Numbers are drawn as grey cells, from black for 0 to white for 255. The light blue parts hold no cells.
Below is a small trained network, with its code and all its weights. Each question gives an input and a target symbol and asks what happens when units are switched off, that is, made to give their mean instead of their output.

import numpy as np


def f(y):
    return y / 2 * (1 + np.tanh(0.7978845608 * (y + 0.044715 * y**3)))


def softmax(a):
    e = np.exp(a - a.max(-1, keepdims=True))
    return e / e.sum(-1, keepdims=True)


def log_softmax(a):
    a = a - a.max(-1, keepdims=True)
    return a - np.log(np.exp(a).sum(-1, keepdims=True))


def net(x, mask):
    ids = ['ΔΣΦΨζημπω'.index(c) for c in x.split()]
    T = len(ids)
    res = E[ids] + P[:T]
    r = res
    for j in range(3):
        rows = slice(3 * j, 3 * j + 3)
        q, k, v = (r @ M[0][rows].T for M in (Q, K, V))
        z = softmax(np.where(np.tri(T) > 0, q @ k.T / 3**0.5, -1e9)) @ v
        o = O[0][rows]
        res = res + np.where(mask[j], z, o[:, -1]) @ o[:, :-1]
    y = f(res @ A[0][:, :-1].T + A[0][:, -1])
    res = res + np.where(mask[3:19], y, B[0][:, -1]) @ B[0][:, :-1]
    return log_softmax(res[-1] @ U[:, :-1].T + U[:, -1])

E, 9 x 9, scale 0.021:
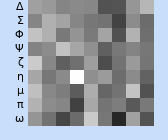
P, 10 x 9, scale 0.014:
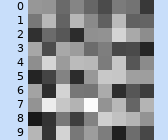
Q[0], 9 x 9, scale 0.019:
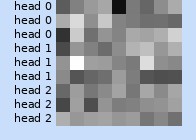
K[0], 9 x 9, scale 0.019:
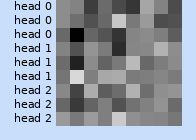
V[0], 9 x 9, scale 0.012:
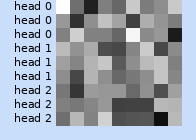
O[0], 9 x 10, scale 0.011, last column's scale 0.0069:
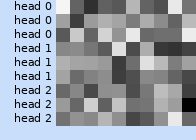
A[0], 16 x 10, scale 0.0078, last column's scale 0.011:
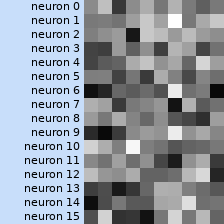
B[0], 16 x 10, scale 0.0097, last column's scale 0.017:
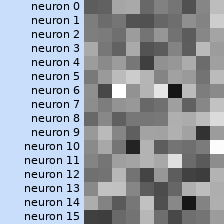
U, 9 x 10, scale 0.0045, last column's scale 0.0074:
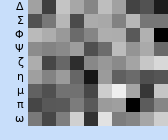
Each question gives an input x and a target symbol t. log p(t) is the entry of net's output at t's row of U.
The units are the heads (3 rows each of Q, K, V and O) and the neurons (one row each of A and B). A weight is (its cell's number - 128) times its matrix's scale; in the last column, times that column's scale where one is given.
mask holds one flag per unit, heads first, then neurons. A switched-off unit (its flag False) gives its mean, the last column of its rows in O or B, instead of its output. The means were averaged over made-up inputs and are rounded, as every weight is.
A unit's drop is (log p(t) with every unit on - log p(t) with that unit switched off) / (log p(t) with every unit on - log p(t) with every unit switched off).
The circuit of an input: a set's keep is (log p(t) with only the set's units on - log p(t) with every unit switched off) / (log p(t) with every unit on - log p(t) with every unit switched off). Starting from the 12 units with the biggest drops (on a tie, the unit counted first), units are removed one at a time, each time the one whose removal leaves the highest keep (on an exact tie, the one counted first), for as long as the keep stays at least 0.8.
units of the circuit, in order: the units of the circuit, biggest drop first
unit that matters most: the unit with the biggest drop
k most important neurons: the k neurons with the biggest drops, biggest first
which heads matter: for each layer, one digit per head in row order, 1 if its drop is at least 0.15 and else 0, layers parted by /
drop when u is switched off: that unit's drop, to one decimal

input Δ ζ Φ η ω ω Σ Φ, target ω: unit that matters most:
head 1
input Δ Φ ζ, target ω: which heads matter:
100
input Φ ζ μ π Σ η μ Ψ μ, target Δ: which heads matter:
100
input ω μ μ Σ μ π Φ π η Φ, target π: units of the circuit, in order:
head 1; head 2
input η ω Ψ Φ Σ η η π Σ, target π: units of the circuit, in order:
neuron 14; head 0
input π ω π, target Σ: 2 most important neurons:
neuron 13; neuron 6
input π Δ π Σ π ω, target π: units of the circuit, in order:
head 0; neuron 14
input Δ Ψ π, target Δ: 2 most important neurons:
neuron 6; neuron 3
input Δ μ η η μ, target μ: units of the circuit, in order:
head 2; head 1
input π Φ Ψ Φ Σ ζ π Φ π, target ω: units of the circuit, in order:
head 0; neuron 10
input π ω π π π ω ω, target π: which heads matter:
010
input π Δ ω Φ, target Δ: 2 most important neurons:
neuron 11; neuron 12
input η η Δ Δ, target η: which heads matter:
011
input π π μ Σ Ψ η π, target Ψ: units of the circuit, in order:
head 0; neuron 3; head 2
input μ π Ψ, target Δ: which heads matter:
100
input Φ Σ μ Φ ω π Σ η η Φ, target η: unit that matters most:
neuron 12
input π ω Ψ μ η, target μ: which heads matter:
001
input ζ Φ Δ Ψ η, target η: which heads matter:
001
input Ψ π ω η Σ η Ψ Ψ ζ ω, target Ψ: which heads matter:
110
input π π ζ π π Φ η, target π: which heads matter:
011
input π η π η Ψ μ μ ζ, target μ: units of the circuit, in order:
head 2
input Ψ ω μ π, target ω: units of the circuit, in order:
head 1; neuron 10
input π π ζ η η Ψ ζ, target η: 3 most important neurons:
neuron 12; neuron 10; neuron 8
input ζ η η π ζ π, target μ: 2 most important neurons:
neuron 9; neuron 10
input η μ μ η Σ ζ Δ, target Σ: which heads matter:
101
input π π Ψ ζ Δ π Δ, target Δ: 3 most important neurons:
neuron 11; neuron 12; neuron 8
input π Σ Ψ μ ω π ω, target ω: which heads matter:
010
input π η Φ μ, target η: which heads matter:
011
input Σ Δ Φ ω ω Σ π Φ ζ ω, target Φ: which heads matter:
100
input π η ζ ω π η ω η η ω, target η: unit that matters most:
head 1
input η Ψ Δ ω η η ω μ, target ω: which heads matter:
010
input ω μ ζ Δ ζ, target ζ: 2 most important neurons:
neuron 0; neuron 5
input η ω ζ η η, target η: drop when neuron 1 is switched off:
0.0
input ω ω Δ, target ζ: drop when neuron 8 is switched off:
-0.1
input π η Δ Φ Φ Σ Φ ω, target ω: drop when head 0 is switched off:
0.0
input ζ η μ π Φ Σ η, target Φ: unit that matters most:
neuron 10
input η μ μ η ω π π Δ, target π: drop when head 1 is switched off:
0.2
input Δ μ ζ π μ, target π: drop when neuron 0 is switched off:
0.2
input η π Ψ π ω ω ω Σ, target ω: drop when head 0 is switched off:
0.1
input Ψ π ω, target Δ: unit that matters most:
neuron 6
